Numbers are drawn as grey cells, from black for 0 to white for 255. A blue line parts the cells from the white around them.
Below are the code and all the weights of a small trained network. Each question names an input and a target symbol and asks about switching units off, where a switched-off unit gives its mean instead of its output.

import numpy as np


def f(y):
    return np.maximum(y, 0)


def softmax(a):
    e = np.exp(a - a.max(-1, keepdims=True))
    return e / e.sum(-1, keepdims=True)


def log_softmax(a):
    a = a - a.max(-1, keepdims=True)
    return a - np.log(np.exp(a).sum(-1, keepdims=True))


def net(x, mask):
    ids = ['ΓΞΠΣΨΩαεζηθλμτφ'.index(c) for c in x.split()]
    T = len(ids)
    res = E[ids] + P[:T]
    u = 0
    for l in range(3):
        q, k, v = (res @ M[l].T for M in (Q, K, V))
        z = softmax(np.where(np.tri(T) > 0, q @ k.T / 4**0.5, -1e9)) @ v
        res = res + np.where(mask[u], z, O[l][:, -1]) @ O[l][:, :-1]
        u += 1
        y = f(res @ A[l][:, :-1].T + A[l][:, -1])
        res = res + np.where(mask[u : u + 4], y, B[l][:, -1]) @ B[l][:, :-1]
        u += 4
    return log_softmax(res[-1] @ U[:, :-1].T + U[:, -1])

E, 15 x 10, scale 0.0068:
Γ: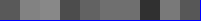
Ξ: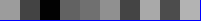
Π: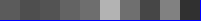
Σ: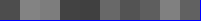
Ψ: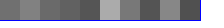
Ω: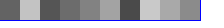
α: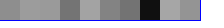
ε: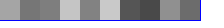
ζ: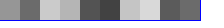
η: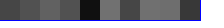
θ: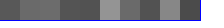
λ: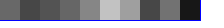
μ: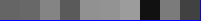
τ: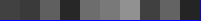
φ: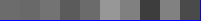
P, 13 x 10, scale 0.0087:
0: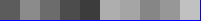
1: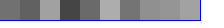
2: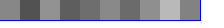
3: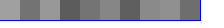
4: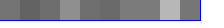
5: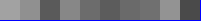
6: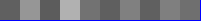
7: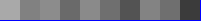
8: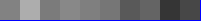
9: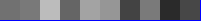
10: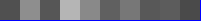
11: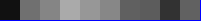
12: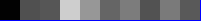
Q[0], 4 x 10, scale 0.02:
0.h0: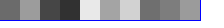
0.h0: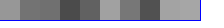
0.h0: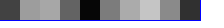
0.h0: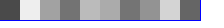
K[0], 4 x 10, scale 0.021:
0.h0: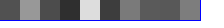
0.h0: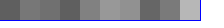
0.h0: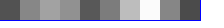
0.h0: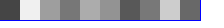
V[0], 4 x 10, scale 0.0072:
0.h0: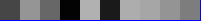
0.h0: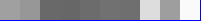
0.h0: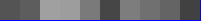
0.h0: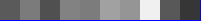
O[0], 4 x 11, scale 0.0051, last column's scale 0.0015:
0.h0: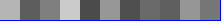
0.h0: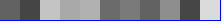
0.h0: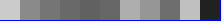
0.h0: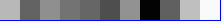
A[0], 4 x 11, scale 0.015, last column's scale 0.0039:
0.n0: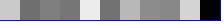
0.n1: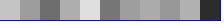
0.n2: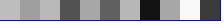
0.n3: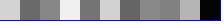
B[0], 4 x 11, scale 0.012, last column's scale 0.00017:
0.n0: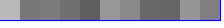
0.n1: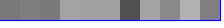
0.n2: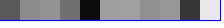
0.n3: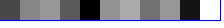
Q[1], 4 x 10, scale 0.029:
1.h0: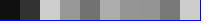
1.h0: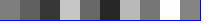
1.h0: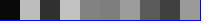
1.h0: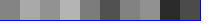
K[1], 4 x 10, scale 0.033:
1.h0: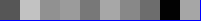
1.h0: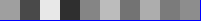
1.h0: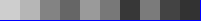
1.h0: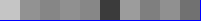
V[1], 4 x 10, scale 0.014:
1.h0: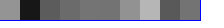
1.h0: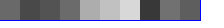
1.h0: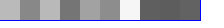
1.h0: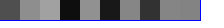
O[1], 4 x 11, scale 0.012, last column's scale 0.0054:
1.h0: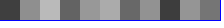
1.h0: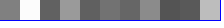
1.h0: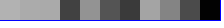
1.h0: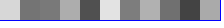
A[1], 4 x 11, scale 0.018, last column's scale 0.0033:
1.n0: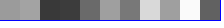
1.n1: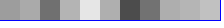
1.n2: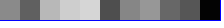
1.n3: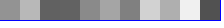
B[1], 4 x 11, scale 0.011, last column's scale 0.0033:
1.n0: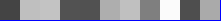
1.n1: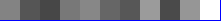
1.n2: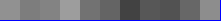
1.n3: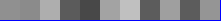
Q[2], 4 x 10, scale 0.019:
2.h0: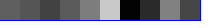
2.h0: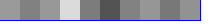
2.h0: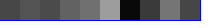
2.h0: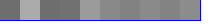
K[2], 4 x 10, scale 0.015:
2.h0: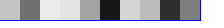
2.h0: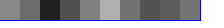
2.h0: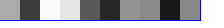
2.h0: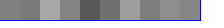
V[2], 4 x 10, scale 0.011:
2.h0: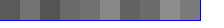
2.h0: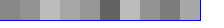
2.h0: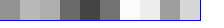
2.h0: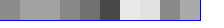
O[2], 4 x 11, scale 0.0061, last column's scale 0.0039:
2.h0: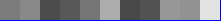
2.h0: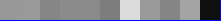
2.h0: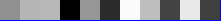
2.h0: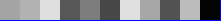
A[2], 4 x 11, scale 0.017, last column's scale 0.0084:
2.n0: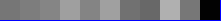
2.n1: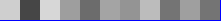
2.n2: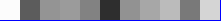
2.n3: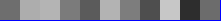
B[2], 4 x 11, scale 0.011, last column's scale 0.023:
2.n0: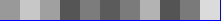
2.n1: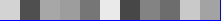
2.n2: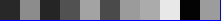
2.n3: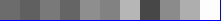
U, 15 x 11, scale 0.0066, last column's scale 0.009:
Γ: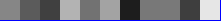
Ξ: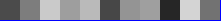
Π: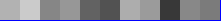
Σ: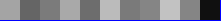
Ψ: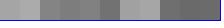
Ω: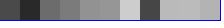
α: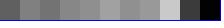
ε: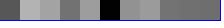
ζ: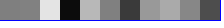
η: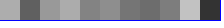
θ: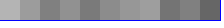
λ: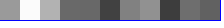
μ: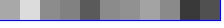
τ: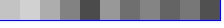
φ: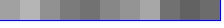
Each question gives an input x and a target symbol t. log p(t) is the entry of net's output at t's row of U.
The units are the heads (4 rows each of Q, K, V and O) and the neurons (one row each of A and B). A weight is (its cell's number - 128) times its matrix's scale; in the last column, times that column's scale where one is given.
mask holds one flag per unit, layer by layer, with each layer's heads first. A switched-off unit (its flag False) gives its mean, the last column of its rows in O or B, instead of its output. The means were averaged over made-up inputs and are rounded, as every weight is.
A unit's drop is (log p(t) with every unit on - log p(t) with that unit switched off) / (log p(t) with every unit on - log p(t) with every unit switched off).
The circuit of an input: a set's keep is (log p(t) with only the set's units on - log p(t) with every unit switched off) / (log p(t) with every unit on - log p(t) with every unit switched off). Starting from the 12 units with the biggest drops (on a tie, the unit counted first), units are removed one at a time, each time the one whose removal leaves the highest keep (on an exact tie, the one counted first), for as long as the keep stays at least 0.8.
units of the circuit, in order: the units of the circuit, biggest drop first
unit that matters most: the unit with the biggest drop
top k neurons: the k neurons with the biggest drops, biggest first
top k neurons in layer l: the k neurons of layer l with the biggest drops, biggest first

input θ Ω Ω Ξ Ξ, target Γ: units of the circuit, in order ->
(2.n3)
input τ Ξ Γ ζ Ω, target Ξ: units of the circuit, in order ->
(1.h0 2.h0)
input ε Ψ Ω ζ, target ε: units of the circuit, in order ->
(2.h0 2.n2 1.n0)
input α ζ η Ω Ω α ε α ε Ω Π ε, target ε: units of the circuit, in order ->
(1.h0 2.h0 2.n2)
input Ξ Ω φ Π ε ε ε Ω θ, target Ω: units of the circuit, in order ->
(2.n3 2.h0)
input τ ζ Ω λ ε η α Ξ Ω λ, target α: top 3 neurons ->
(2.n2 2.n3 2.n0)
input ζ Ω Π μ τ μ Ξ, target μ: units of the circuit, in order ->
(2.h0 1.h0 2.n2 2.n3)
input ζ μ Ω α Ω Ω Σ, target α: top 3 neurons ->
(2.n2 2.n3 2.n0)
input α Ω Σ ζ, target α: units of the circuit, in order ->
(2.n2 1.h0)
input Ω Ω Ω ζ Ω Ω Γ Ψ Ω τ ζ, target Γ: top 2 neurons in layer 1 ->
(1.n2 1.n0)
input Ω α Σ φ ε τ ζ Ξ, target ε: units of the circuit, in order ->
(2.h0 0.h0 2.n2)
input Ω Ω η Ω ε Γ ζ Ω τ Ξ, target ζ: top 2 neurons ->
(2.n1 2.n2)
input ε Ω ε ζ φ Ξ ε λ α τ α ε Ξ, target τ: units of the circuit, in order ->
(1.h0 2.h0 2.n1)
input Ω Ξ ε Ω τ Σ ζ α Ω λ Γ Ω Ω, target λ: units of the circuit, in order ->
(1.h0)
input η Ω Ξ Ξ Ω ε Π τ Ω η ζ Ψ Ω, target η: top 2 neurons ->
(2.n1 2.n0)
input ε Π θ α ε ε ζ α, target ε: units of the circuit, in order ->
(0.h0 2.h0 2.n2)
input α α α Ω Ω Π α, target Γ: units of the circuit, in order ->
(2.h0 1.n1)
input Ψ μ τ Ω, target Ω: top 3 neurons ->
(2.n3 1.n0 1.n3)
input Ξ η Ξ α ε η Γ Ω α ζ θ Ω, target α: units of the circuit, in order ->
(1.h0 2.n2 2.h0)
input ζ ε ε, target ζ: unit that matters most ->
2.h0
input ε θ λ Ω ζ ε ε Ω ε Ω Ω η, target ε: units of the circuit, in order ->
(1.h0 2.h0 0.h0 2.n2)
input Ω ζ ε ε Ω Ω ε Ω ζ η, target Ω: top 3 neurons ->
(2.n3 1.n2 1.n1)
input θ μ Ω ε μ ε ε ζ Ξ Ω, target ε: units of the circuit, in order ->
(1.h0 0.h0 2.h0 2.n2)
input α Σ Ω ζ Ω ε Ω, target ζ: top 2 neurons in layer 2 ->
(2.n1 2.n2)
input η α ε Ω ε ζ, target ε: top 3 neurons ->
(1.n0 2.n3 2.n2)
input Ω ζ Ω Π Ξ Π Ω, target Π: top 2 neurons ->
(2.n3 2.n0)
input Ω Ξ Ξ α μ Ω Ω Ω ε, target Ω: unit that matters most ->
0.n3
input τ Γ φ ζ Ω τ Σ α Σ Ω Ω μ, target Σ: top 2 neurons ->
(2.n1 2.n2)
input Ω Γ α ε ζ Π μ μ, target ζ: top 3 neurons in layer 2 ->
(2.n1 2.n3 2.n2)
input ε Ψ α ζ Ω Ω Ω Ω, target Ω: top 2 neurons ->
(2.n0 2.n2)
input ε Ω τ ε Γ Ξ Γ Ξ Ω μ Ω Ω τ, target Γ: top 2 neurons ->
(1.n0 2.n0)
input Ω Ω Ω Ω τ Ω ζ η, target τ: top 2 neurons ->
(2.n1 2.n3)
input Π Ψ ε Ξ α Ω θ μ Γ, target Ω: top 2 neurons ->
(1.n1 2.n1)
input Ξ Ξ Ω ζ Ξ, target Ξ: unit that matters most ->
1.h0
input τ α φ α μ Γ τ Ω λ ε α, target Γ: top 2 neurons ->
(2.n3 1.n1)
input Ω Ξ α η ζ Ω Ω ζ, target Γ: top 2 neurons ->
(1.n2 1.n0)
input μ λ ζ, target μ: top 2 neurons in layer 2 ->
(2.n3 2.n2)
